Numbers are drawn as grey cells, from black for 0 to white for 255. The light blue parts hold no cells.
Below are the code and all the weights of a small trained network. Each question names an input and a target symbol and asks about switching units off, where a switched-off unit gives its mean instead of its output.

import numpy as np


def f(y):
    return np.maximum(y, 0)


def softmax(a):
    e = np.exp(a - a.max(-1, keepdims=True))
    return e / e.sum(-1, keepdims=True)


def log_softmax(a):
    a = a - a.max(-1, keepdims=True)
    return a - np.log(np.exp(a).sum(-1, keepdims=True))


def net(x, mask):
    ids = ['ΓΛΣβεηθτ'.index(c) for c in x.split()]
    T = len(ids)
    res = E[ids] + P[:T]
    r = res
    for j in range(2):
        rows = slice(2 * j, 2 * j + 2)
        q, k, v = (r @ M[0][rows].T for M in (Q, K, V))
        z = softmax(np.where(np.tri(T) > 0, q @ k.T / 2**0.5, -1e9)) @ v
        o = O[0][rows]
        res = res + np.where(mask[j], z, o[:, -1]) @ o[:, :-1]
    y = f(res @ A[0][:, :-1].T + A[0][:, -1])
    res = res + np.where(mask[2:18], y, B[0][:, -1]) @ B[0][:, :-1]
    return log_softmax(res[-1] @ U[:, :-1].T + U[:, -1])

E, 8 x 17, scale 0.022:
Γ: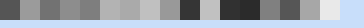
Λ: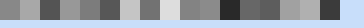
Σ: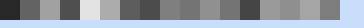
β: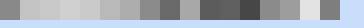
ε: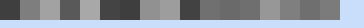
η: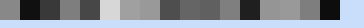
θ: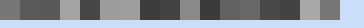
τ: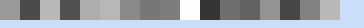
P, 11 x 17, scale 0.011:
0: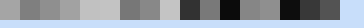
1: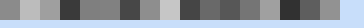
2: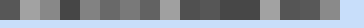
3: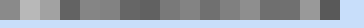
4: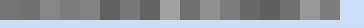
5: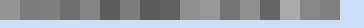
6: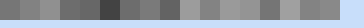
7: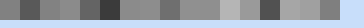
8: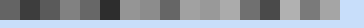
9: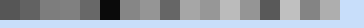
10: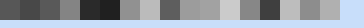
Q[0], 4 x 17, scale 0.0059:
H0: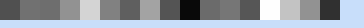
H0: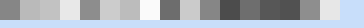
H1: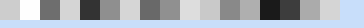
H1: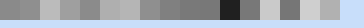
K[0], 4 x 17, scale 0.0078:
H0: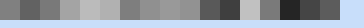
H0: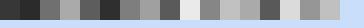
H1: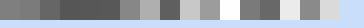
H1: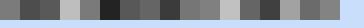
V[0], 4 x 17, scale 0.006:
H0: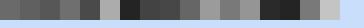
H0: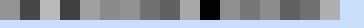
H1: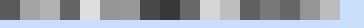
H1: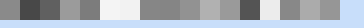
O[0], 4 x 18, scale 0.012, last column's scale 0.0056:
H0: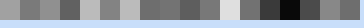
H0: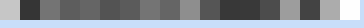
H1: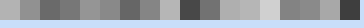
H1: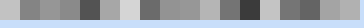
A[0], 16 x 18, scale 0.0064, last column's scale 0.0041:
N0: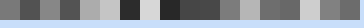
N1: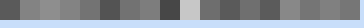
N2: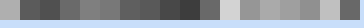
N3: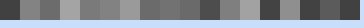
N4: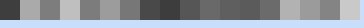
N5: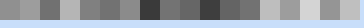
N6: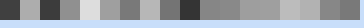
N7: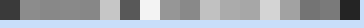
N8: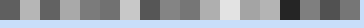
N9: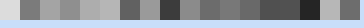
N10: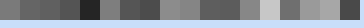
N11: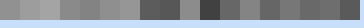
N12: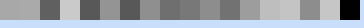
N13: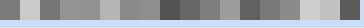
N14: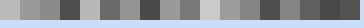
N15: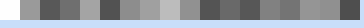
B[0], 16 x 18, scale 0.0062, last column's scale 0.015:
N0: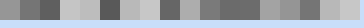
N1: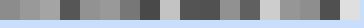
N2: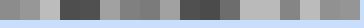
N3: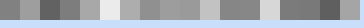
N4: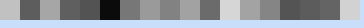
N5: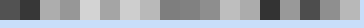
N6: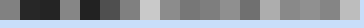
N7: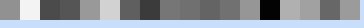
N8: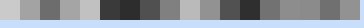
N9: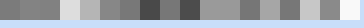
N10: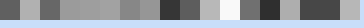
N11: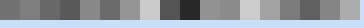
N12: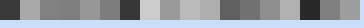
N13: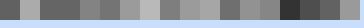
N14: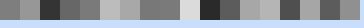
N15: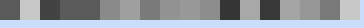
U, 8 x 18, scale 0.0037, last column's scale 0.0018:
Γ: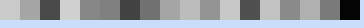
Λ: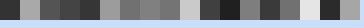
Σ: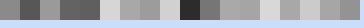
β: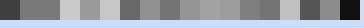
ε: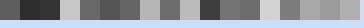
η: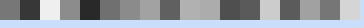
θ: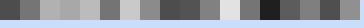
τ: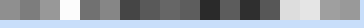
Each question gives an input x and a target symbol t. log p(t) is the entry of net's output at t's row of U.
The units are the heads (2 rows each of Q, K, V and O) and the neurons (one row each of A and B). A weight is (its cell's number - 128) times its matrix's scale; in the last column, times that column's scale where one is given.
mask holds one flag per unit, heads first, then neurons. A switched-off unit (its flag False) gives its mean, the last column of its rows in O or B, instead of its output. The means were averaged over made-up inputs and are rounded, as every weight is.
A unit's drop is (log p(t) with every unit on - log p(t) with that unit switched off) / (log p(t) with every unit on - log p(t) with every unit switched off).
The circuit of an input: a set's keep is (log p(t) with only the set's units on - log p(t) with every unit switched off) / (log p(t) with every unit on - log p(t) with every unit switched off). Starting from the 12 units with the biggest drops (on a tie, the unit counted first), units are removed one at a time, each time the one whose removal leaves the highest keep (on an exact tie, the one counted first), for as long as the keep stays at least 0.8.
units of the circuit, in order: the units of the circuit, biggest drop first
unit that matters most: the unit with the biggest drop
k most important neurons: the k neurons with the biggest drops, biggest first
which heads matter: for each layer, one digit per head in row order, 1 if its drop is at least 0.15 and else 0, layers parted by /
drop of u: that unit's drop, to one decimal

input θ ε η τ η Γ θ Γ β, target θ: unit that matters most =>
N5
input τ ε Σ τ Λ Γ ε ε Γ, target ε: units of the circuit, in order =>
[H1, N6, N0]
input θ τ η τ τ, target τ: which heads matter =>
10
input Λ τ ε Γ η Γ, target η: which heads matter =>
01
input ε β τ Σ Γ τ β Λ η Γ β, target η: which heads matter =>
01
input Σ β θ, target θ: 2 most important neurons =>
[N10, N5]
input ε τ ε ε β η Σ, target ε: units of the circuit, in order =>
[H1, N0, N6]
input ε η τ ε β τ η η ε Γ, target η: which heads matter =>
00
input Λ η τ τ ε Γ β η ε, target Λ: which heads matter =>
10
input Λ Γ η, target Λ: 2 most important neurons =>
[N7, N9]
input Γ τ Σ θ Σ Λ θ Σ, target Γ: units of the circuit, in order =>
[H0, N8, H1]
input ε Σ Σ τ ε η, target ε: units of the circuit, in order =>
[H1, N0, N10]
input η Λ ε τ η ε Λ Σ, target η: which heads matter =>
01
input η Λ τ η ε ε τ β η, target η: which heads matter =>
01
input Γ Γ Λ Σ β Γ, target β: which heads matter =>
11
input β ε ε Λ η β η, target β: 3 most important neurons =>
[N10, N12, N5]
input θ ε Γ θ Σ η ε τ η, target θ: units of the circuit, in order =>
[H0]
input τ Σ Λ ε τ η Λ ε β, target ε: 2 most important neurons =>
[N6, N4]
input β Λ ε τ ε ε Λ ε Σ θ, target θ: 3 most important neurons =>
[N5, N6, N10]
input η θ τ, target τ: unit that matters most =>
N9
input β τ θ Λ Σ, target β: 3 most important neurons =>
[N10, N5, N12]
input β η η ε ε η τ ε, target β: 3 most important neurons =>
[N12, N10, N5]
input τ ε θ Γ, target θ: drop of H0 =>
1.0
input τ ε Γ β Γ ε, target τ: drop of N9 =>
0.2
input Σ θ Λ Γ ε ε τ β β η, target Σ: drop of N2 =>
0.3
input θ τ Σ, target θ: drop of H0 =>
0.9
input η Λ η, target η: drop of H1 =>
0.7
